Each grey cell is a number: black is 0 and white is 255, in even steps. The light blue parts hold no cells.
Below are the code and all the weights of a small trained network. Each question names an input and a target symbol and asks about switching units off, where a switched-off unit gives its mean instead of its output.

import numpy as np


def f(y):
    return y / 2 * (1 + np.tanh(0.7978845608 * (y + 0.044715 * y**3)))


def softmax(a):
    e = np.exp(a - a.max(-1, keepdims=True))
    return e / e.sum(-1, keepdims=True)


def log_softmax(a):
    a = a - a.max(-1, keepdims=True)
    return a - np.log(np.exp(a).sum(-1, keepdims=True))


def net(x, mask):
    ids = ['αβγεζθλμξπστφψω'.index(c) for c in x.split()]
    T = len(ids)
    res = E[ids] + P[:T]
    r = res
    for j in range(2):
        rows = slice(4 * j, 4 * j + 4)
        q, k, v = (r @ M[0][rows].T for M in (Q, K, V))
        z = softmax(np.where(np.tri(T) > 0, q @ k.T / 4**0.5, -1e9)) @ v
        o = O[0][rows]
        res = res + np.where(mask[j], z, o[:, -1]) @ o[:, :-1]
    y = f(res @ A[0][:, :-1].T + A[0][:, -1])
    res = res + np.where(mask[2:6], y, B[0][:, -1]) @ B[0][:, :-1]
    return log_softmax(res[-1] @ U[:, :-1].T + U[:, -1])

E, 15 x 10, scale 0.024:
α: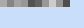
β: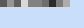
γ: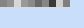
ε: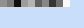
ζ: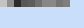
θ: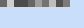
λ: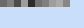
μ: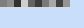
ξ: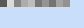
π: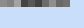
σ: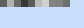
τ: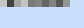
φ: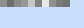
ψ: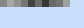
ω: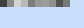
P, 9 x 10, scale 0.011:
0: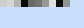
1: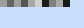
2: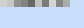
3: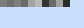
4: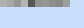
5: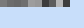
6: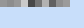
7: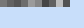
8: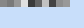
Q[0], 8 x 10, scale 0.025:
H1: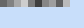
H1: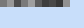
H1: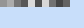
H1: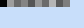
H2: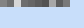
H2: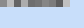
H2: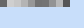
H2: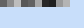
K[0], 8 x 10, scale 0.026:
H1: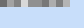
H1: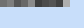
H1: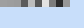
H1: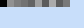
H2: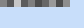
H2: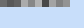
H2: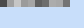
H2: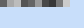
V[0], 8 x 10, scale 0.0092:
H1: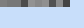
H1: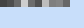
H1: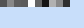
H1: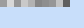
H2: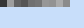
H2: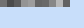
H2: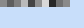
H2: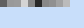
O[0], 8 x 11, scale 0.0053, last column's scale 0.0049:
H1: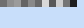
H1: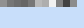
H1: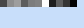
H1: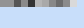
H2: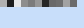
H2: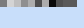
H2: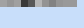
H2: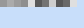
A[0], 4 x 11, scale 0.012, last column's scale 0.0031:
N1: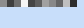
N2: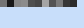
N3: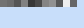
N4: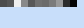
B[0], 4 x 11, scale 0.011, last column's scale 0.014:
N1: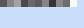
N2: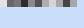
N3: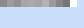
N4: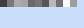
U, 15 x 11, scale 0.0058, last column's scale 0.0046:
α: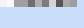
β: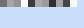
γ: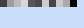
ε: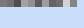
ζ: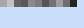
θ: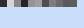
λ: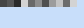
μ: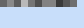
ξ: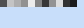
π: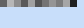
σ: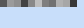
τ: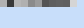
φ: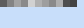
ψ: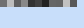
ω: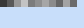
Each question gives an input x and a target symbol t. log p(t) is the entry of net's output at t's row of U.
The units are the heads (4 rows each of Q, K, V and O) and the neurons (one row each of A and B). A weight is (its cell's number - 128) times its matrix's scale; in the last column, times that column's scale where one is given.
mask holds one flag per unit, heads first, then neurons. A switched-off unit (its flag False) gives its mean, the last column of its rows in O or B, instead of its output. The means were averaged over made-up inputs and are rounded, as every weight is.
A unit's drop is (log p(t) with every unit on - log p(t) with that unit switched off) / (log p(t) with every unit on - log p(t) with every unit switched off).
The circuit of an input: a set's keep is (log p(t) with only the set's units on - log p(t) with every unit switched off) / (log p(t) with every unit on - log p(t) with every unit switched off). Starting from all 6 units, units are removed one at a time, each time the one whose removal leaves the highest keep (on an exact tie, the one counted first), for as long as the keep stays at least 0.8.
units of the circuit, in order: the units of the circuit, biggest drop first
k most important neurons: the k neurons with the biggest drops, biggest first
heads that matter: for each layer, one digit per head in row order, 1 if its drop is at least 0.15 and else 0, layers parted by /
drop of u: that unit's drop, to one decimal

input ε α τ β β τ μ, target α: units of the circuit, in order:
(H1)
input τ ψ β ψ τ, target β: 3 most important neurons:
(N1, N3, N2)
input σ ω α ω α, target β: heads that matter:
10
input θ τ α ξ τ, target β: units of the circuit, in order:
(H2, N2)
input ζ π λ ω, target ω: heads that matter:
00
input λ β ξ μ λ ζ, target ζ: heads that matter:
11
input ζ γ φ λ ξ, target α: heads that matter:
11
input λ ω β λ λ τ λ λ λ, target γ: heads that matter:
01
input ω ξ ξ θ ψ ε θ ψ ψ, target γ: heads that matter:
10
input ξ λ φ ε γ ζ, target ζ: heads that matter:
11
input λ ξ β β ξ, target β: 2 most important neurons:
(N2, N4)
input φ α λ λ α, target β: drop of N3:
0.0
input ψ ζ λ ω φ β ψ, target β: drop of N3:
0.3
